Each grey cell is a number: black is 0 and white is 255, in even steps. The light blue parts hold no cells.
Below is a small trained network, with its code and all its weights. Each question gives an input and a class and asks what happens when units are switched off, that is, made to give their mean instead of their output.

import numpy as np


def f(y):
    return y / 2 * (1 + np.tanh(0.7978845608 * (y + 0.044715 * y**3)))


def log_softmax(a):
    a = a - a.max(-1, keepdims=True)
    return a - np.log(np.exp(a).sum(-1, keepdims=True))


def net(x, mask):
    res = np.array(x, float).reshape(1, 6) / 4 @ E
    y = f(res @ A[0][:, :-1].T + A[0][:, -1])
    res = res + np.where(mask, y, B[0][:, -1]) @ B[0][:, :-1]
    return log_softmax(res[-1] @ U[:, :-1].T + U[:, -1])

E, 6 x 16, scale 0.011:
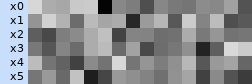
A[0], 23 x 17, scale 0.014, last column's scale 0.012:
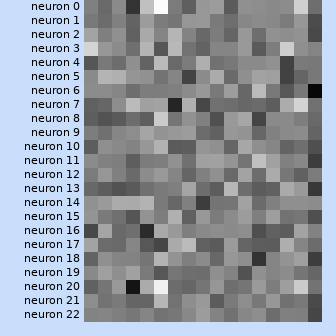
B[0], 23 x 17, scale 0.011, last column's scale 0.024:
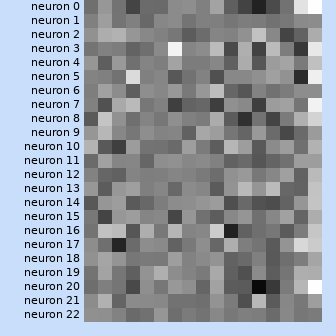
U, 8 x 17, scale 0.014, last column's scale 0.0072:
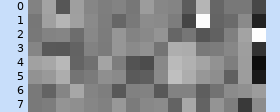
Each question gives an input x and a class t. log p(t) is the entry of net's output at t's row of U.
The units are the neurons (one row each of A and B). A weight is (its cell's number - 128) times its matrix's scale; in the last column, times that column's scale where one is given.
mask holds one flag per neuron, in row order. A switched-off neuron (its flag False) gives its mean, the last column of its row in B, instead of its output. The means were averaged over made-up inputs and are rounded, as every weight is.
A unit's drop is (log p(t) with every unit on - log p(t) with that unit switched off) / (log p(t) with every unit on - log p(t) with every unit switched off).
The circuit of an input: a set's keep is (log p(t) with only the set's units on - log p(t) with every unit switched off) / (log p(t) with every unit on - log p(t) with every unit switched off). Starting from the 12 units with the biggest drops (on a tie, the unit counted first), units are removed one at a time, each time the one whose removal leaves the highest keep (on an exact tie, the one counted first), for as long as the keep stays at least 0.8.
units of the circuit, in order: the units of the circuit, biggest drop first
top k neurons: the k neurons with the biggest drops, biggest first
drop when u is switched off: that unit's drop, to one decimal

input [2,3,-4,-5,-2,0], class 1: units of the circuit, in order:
(neuron 3; neuron 20; neuron 0)
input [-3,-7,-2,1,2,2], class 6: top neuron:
(neuron 13)
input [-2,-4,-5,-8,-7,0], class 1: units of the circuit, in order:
(neuron 20; neuron 3)
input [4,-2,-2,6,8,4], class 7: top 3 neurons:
(neuron 3; neuron 0; neuron 20)
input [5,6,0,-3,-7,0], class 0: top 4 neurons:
(neuron 3; neuron 7; neuron 19; neuron 4)
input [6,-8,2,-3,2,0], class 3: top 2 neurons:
(neuron 17; neuron 5)
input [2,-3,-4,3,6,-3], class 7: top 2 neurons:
(neuron 3; neuron 0)
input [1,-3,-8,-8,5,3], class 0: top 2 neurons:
(neuron 20; neuron 0)
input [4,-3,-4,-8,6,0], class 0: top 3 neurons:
(neuron 20; neuron 0; neuron 17)
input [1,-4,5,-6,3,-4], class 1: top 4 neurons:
(neuron 20; neuron 3; neuron 0; neuron 7)
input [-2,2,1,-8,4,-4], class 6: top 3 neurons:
(neuron 3; neuron 16; neuron 15)
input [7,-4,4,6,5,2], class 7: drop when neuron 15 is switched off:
0.0
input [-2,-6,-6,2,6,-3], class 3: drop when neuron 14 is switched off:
0.1
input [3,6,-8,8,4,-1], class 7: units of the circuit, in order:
(neuron 3)
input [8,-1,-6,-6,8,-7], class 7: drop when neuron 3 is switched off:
0.3
